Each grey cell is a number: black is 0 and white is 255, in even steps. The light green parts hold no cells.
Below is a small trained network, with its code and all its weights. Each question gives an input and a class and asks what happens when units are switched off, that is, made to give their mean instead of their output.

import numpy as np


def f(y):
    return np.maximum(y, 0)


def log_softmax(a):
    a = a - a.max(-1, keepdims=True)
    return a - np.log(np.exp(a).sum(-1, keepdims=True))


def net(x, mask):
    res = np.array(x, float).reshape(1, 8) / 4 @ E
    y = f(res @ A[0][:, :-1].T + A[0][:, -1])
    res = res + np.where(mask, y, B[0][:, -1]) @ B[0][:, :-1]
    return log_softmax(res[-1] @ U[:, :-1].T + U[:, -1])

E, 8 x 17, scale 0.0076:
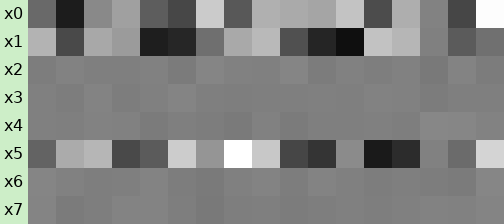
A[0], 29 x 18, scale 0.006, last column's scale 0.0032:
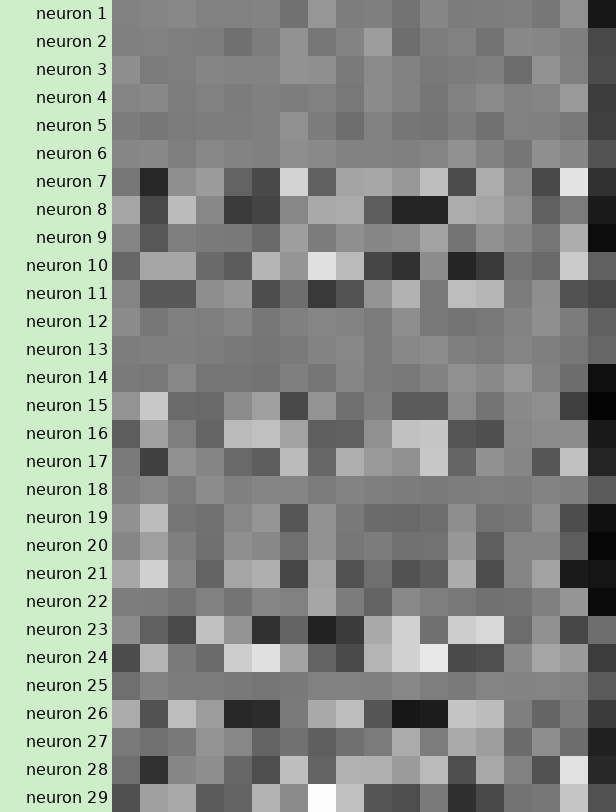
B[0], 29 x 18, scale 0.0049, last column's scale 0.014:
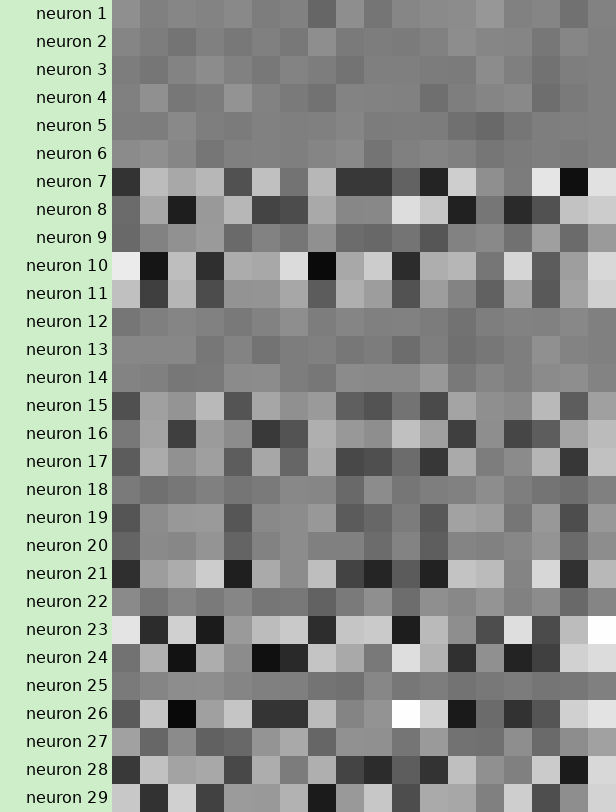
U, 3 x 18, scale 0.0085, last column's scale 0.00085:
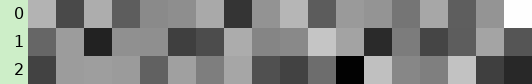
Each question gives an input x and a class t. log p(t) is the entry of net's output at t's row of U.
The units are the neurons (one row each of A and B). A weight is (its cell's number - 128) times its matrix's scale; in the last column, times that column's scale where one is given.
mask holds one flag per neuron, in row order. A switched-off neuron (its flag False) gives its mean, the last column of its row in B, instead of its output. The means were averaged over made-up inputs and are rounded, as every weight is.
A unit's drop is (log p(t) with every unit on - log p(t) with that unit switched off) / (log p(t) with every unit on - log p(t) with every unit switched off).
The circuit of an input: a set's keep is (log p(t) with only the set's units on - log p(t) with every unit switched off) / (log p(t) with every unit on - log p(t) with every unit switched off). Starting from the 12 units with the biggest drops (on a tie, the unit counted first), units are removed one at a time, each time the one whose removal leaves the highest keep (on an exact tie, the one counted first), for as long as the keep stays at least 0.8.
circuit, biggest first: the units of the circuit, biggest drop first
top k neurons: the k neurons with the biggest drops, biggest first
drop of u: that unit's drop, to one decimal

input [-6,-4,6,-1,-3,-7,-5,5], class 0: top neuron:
neuron 23
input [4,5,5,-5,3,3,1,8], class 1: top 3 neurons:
neuron 26; neuron 8; neuron 23
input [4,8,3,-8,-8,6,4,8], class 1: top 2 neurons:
neuron 26; neuron 8
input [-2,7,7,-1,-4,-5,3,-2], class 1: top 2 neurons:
neuron 26; neuron 8
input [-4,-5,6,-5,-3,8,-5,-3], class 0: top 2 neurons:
neuron 10; neuron 29
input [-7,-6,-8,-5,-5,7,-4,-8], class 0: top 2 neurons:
neuron 10; neuron 29
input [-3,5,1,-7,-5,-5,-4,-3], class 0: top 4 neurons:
neuron 23; neuron 24; neuron 11; neuron 16
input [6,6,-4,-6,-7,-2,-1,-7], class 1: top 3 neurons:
neuron 26; neuron 8; neuron 21
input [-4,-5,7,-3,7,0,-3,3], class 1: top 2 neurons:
neuron 24; neuron 7
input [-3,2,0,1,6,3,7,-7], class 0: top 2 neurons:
neuron 7; neuron 28
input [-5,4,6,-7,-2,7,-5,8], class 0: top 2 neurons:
neuron 10; neuron 29
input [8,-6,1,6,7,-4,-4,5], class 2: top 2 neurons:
neuron 7; neuron 28
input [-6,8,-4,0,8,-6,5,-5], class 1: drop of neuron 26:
0.8
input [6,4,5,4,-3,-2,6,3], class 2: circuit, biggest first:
neuron 7
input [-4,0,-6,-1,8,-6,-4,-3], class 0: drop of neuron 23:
0.2
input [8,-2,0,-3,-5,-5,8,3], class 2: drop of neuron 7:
0.1
